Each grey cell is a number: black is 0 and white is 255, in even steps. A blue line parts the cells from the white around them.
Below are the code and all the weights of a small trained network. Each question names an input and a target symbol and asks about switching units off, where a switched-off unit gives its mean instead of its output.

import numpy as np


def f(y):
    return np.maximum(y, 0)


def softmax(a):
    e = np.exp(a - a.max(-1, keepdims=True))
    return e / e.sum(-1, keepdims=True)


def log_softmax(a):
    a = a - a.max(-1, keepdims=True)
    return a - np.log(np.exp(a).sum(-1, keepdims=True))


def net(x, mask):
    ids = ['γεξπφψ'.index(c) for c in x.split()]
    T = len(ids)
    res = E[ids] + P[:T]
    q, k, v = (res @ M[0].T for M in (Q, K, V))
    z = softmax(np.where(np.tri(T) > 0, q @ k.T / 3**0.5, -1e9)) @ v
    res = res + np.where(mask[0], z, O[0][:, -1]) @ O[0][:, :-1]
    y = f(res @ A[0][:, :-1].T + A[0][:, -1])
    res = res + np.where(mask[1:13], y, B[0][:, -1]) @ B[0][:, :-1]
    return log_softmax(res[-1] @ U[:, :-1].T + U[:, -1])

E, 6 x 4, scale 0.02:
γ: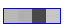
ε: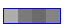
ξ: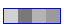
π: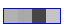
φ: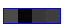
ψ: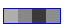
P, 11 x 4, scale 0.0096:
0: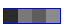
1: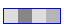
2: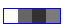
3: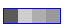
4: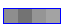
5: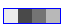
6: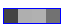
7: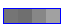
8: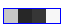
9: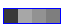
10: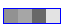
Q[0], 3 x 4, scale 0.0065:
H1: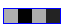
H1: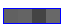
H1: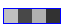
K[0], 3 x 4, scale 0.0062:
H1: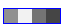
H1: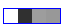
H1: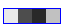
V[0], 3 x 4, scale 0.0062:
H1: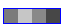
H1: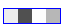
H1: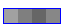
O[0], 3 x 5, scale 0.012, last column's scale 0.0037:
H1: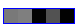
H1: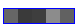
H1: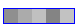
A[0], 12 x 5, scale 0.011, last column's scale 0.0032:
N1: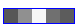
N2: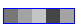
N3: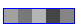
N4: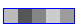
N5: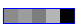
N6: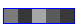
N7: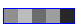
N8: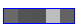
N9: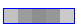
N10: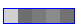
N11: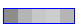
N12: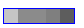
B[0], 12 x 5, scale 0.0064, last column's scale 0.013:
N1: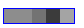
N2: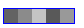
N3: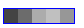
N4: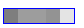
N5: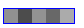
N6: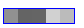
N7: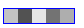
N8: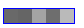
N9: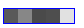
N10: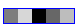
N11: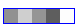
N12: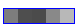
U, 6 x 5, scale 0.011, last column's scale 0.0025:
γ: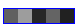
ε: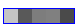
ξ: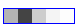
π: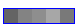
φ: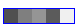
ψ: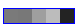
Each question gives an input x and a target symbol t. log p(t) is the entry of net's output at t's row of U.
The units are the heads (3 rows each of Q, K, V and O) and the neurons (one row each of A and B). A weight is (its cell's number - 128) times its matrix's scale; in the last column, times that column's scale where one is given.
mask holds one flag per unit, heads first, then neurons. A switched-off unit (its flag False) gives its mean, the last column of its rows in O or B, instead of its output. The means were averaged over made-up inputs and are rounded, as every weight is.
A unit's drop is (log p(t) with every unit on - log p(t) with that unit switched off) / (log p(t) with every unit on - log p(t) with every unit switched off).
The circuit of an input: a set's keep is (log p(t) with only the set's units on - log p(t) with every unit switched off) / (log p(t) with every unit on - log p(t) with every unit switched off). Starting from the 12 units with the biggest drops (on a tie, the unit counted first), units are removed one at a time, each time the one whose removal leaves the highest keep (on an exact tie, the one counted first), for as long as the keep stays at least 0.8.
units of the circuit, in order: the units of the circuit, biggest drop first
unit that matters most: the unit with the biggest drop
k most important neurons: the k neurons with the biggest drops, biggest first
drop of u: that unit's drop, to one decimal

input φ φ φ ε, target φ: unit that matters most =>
H1
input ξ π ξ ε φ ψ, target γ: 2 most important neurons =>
[N10; N7]
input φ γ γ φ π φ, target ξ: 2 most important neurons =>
[N9; N6]
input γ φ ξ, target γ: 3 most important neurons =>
[N10; N9; N7]
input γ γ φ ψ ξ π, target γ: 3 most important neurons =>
[N10; N9; N6]
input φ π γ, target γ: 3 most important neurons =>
[N10; N9; N11]
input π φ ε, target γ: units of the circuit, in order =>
[N10; N7]
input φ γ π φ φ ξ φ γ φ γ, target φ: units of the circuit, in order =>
[H1; N11; N9; N6]
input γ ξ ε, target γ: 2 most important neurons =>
[N10; N7]
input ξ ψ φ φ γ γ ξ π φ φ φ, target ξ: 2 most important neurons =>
[N9; N10]
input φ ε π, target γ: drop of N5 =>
-0.1
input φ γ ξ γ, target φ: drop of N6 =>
0.1
